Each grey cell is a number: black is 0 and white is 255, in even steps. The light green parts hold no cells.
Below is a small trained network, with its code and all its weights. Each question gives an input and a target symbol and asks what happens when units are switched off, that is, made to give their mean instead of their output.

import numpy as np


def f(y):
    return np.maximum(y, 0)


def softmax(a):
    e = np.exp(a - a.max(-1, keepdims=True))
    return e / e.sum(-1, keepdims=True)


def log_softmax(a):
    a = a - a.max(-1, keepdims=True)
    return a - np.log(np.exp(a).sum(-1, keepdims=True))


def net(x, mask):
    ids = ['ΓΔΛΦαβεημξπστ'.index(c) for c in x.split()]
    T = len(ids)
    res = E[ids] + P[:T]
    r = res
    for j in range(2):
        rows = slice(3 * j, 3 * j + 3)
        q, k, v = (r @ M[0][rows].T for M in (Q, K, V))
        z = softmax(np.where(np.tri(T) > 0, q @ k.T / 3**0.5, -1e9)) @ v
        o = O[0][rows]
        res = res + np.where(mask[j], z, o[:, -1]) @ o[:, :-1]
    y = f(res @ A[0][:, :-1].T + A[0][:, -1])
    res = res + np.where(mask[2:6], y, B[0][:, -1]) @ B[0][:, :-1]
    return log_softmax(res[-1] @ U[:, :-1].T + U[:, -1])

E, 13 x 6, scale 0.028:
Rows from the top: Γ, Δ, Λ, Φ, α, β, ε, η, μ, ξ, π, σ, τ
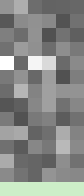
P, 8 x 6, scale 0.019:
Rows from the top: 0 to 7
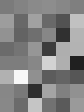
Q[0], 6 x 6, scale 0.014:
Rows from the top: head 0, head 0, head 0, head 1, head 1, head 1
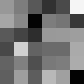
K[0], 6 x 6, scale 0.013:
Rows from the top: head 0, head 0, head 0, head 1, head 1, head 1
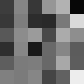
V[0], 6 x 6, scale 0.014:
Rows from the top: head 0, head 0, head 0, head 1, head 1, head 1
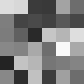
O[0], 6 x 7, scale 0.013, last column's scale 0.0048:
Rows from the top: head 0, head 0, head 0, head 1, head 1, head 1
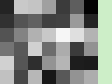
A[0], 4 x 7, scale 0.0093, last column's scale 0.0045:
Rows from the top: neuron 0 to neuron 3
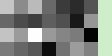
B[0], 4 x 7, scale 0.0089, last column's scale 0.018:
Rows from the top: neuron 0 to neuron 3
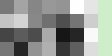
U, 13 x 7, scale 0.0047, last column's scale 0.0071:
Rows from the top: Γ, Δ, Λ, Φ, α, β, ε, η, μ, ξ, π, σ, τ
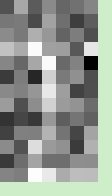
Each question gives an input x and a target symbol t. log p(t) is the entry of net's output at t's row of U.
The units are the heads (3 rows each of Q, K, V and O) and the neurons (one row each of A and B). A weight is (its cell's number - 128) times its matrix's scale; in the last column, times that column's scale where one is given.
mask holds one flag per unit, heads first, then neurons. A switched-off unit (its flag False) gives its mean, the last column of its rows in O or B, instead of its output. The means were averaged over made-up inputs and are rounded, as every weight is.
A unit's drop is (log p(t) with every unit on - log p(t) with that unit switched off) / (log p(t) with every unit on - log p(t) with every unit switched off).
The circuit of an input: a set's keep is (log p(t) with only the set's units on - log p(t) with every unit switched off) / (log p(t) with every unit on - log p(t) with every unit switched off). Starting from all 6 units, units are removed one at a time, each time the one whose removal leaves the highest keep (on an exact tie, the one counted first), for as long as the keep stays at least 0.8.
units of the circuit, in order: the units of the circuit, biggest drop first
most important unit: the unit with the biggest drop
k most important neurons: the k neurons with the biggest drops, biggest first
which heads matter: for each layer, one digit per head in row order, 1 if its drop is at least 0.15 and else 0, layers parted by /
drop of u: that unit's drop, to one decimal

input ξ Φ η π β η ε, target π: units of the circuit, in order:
[head 1]
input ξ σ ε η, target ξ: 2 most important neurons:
[neuron 2; neuron 0]
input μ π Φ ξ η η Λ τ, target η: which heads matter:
10
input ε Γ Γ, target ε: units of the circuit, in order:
[head 1; head 0]
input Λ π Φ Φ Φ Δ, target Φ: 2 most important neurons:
[neuron 1; neuron 2]
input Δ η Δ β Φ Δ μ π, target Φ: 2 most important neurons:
[neuron 1; neuron 2]
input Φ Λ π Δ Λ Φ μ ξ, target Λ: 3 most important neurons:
[neuron 1; neuron 3; neuron 0]
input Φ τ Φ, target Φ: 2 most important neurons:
[neuron 1; neuron 2]
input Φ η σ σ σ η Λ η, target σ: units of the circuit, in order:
[head 0; head 1]
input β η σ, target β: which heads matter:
01
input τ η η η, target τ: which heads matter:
10
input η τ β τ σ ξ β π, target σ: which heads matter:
11
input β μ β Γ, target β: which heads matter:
01
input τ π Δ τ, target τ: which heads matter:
10
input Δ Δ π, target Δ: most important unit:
head 1
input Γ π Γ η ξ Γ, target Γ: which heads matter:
11
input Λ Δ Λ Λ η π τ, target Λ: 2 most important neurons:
[neuron 1; neuron 3]
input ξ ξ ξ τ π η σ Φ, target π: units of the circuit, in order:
[head 1; neuron 2]
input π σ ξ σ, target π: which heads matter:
01
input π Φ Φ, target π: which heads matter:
11
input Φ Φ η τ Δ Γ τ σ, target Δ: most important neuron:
[neuron 1]
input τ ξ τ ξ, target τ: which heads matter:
10
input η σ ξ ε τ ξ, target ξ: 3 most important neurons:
[neuron 2; neuron 0; neuron 1]
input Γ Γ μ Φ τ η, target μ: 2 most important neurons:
[neuron 3; neuron 0]
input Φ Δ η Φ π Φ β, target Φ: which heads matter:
01
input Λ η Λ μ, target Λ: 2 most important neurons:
[neuron 1; neuron 3]
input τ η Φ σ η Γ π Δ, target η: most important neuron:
[neuron 2]
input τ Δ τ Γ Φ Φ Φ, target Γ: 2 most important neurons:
[neuron 1; neuron 3]
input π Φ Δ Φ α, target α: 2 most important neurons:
[neuron 2; neuron 0]
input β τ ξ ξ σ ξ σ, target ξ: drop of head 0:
1.1
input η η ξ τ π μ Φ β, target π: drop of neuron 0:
0.1
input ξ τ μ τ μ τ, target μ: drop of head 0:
1.1
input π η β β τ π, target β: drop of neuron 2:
-0.1
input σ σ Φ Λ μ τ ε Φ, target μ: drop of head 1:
0.3
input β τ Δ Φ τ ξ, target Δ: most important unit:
head 1
